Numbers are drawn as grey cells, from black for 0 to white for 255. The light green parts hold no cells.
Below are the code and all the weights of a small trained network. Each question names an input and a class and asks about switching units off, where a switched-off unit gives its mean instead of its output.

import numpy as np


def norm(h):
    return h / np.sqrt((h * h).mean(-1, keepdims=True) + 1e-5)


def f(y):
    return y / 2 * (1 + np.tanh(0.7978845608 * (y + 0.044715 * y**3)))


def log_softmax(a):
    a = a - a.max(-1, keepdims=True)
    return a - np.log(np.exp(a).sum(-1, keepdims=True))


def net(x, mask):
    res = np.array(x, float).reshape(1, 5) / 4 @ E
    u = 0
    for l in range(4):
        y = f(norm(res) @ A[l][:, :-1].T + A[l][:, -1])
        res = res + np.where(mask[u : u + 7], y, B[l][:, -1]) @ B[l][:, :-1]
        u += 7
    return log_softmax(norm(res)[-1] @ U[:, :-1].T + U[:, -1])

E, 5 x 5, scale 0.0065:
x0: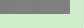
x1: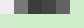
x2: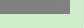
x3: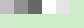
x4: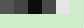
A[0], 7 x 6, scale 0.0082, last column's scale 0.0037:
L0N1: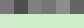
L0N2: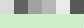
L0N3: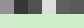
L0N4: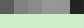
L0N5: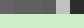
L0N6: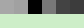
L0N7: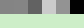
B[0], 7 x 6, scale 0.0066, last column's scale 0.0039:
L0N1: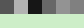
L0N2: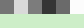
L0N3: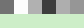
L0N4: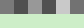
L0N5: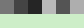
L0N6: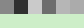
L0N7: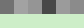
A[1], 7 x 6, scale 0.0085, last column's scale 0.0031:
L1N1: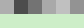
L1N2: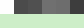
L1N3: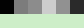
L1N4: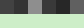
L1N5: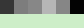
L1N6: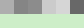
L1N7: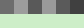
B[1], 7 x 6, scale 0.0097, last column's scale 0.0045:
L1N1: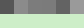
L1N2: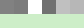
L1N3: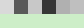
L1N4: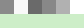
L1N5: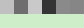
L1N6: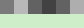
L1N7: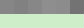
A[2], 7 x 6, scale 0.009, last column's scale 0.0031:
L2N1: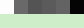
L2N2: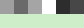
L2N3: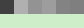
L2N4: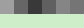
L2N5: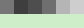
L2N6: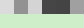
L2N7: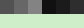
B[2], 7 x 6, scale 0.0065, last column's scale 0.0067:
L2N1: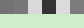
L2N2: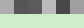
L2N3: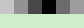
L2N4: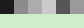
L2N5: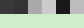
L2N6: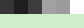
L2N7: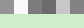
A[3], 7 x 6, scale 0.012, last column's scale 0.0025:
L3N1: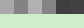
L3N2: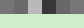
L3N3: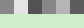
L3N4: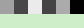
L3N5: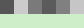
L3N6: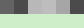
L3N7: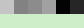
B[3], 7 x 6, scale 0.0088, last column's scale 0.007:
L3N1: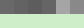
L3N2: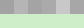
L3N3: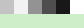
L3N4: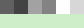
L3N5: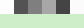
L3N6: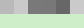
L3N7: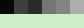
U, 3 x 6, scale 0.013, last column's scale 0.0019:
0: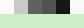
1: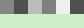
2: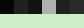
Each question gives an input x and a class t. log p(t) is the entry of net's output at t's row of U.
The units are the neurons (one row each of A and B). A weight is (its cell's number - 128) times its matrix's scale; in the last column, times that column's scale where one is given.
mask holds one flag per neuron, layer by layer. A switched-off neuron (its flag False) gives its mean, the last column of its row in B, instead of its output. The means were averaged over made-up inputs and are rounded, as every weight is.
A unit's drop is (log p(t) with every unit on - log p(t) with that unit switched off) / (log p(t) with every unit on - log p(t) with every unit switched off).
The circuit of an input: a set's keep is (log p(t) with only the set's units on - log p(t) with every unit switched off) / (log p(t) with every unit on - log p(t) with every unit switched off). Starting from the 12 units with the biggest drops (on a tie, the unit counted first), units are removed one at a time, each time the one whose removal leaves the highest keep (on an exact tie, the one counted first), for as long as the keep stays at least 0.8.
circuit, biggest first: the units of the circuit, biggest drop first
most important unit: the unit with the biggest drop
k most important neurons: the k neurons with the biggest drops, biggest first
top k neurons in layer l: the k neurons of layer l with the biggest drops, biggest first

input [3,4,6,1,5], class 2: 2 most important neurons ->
[L1N3; L2N5]
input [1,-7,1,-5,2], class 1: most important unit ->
L1N3
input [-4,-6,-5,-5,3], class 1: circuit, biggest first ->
[L1N3; L3N4]
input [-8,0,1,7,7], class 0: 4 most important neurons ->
[L2N6; L0N2; L0N3; L1N6]
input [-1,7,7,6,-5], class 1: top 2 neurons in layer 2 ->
[L2N1; L2N6]
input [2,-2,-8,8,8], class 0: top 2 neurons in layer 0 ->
[L0N2; L0N3]
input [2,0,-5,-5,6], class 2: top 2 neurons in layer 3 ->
[L3N3; L3N6]
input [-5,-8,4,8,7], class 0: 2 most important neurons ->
[L1N6; L2N6]
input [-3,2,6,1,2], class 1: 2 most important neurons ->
[L0N6; L1N2]
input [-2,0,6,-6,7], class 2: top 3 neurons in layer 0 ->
[L0N2; L0N5; L0N3]
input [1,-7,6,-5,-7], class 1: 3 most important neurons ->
[L1N3; L2N5; L3N2]
